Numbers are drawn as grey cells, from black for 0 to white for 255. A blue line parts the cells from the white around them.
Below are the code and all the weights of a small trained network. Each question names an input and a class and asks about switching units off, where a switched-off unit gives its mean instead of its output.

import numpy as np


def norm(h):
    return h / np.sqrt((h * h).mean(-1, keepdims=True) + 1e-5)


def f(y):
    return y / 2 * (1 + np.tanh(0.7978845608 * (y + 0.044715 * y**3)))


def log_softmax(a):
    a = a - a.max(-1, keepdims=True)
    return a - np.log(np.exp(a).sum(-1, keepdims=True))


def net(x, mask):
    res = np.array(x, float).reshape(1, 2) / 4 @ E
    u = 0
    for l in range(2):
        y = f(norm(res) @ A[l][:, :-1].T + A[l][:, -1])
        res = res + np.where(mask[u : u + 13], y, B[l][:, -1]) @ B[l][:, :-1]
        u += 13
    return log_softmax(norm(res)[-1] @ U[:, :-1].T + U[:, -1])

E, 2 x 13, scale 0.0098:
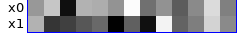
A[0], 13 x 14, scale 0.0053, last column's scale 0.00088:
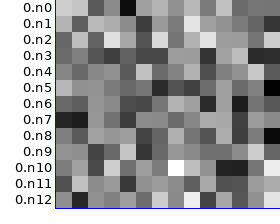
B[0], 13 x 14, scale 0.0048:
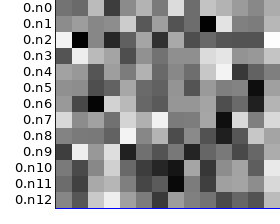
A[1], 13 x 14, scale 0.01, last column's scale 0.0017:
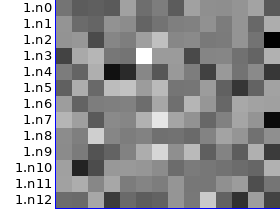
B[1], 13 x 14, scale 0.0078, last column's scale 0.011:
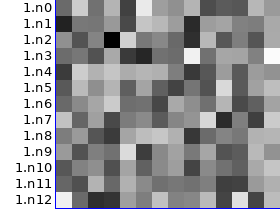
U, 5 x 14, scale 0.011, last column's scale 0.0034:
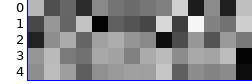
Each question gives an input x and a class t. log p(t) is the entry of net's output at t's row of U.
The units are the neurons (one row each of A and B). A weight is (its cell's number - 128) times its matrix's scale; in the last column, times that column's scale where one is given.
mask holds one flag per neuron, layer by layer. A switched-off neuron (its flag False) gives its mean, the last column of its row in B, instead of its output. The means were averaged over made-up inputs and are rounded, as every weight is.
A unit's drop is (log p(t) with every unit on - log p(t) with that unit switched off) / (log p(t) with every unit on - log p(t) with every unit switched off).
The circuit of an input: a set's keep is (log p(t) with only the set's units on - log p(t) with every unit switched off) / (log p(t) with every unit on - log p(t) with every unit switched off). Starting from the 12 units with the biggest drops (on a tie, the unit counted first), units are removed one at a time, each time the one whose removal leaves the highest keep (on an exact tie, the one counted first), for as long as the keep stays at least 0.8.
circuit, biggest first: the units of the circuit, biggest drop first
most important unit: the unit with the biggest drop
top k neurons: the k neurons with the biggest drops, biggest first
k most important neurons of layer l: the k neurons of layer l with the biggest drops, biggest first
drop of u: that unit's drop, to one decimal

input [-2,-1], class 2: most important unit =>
1.n3
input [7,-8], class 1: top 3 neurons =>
1.n3, 1.n5, 0.n7
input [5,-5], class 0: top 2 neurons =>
1.n7, 0.n9
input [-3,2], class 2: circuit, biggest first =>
1.n3, 1.n7
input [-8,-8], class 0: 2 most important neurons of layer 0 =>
0.n1, 0.n9
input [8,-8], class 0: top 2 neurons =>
1.n7, 1.n2
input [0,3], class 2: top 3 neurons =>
1.n3, 1.n8, 0.n12
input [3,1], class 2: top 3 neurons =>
0.n2, 0.n7, 1.n4
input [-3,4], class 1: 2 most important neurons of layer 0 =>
0.n2, 0.n1
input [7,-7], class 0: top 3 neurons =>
1.n7, 1.n2, 0.n9
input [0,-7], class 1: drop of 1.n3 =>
0.1
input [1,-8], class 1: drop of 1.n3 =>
0.1
